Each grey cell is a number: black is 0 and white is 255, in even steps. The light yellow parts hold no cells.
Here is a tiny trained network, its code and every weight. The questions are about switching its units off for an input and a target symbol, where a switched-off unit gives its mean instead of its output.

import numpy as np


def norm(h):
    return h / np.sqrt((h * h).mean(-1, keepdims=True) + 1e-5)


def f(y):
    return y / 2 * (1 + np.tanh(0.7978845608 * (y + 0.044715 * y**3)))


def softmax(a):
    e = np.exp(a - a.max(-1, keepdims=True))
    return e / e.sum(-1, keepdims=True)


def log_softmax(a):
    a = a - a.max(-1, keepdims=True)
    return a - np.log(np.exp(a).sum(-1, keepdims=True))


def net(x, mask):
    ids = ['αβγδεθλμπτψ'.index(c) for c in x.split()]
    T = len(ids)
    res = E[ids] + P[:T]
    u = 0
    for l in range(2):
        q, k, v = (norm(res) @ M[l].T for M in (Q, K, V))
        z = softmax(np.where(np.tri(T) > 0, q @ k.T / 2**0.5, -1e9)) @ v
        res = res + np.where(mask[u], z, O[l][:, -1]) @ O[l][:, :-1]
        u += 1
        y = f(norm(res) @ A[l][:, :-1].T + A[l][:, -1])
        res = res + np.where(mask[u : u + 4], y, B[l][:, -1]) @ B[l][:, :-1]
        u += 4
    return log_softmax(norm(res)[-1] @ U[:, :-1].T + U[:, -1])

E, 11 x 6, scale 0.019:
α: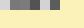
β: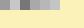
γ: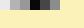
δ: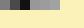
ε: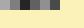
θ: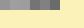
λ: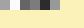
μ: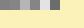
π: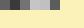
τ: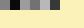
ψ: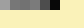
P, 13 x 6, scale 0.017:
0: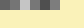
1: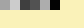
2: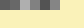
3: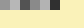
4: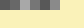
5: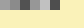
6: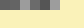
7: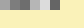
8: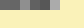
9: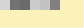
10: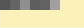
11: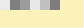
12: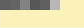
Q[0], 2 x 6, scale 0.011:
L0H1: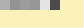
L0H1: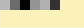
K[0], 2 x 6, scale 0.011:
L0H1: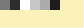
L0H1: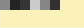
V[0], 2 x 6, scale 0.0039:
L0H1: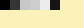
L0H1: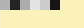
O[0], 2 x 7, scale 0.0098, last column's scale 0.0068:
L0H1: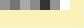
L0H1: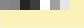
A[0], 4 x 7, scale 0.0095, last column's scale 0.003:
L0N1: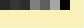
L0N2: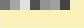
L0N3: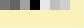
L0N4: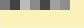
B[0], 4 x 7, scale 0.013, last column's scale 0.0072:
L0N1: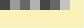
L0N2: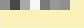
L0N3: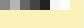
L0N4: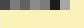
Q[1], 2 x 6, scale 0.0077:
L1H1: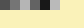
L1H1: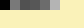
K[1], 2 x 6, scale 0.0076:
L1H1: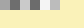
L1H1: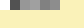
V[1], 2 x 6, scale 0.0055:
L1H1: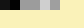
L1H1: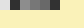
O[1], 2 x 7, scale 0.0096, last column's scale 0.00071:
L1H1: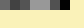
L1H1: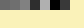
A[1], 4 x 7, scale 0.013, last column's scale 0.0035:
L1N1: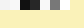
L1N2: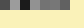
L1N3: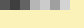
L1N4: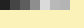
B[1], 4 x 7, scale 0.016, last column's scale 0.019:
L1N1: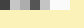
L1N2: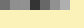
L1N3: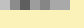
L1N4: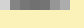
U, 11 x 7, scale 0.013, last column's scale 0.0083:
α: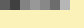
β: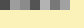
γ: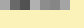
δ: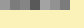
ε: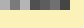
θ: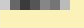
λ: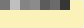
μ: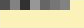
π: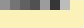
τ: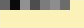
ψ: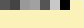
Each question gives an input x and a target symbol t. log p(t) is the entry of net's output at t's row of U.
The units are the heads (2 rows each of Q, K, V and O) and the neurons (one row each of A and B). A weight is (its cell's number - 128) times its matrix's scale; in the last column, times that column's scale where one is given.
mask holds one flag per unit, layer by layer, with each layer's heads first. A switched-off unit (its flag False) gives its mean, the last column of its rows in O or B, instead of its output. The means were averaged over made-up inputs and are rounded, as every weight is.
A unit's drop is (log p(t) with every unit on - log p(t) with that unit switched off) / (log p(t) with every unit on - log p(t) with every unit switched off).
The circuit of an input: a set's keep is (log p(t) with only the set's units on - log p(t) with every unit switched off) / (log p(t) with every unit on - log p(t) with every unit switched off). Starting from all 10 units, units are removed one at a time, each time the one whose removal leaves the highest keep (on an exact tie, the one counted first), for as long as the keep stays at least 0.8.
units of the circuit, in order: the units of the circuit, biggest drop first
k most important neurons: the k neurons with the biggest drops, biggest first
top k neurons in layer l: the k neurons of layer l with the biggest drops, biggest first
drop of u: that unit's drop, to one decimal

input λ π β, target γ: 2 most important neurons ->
L1N1, L0N3
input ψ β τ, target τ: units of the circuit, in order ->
L1N1
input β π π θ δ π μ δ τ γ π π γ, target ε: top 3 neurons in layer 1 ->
L1N1, L1N3, L1N4
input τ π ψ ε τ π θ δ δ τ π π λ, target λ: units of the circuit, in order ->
L0H1, L1N1, L0N3
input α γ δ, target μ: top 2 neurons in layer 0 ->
L0N1, L0N3
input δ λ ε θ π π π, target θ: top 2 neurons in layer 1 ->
L1N1, L1N4
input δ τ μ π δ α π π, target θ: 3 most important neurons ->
L1N4, L1N3, L0N3
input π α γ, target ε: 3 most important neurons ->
L1N1, L0N2, L0N1
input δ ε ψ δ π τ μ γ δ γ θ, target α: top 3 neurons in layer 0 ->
L0N2, L0N3, L0N4
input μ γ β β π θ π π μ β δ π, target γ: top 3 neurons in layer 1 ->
L1N2, L1N1, L1N3
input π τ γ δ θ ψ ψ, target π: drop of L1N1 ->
0.9
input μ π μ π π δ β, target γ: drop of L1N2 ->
0.1
